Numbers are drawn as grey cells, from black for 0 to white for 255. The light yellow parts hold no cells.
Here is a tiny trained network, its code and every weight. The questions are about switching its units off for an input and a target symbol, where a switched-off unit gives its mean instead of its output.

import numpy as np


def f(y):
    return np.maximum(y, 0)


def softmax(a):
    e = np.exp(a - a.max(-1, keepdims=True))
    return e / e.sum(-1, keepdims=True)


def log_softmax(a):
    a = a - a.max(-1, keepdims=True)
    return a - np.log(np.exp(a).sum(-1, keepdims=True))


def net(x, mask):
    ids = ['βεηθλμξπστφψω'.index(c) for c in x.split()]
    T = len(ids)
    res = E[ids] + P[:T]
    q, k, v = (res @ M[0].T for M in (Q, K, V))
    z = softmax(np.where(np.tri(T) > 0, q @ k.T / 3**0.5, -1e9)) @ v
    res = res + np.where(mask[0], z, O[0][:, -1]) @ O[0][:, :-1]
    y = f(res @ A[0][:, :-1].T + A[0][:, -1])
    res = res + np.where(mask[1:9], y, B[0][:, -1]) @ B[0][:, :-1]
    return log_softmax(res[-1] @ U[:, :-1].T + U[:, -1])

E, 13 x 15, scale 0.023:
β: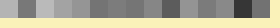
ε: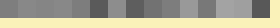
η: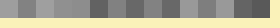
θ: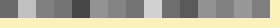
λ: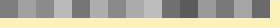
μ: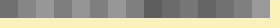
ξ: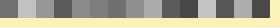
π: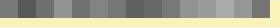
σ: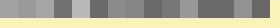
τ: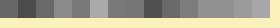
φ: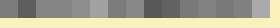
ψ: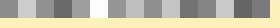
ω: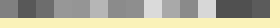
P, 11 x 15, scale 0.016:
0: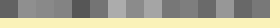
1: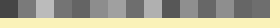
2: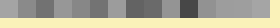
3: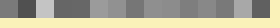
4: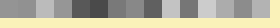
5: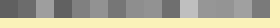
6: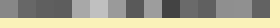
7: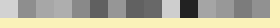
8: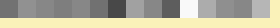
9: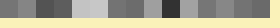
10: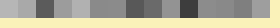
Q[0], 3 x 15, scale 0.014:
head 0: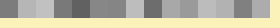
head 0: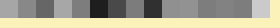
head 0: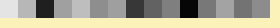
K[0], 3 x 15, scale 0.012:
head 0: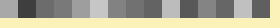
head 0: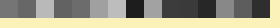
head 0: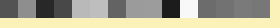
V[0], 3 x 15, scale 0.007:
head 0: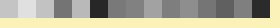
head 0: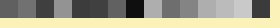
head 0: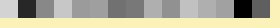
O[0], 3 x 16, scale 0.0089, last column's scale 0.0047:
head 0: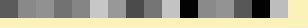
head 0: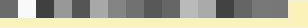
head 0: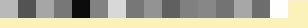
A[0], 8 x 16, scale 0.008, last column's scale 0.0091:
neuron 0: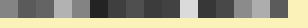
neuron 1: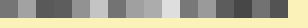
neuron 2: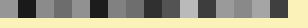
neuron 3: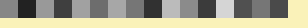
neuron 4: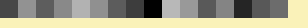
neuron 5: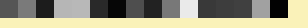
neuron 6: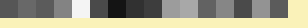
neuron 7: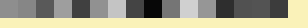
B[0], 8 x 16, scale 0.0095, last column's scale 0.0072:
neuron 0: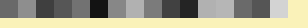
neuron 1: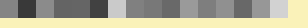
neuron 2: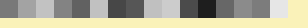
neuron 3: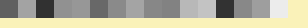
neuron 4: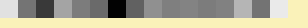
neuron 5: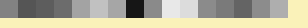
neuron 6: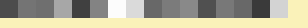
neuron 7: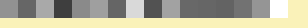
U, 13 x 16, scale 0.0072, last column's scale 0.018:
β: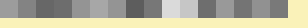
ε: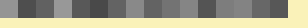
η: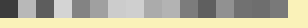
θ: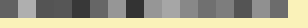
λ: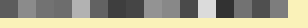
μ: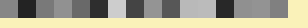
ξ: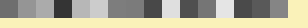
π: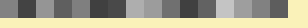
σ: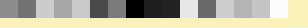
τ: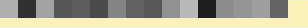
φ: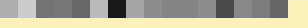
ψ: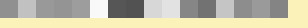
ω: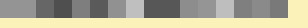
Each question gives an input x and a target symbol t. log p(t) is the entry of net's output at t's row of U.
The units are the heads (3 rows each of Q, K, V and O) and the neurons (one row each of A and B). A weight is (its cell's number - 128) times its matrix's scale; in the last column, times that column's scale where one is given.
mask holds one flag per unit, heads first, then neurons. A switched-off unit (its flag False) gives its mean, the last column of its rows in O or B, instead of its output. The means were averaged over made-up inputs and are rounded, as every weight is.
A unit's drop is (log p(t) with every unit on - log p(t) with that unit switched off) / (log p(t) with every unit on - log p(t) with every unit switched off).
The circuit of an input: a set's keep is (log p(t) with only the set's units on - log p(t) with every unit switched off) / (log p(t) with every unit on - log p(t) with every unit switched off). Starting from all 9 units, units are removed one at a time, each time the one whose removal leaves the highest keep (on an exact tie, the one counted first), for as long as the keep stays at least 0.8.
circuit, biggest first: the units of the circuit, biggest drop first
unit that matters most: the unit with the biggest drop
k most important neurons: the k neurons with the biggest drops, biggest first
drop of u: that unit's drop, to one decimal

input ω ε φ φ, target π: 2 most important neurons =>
neuron 0; neuron 2
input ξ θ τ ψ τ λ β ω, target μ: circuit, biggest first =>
neuron 1
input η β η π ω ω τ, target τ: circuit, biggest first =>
head 0; neuron 7; neuron 2
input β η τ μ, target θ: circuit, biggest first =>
neuron 0; neuron 5; head 0; neuron 2
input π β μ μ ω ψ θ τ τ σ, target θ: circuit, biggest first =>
neuron 0; head 0; neuron 5; neuron 2
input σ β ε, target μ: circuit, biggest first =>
head 0; neuron 3
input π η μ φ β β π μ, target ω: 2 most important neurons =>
neuron 0; neuron 7
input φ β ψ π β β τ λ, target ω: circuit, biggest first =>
head 0; neuron 0
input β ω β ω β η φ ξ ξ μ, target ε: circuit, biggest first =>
neuron 4; head 0; neuron 6; neuron 1
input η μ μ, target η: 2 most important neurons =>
neuron 6; neuron 3
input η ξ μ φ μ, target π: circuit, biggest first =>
head 0; neuron 0; neuron 2
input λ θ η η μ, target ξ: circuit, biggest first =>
head 0; neuron 7
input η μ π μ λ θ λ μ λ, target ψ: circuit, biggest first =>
neuron 0; head 0
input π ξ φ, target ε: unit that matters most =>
neuron 4
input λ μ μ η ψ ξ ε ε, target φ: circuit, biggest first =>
head 0; neuron 4
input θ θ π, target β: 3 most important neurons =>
neuron 5; neuron 4; neuron 6
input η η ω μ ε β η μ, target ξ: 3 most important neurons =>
neuron 7; neuron 3; neuron 4
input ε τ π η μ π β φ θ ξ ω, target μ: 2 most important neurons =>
neuron 1; neuron 2
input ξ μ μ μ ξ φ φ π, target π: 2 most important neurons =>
neuron 0; neuron 2
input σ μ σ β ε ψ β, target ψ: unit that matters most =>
neuron 2
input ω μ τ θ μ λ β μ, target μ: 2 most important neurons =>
neuron 3; neuron 2
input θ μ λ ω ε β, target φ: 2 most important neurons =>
neuron 4; neuron 7
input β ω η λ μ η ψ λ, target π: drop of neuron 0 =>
-0.1
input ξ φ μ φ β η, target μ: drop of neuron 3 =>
0.3
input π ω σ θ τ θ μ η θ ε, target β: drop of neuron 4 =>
0.2
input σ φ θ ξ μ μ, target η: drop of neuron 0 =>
0.0
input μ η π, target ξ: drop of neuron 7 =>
0.2
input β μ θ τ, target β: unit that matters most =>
neuron 5
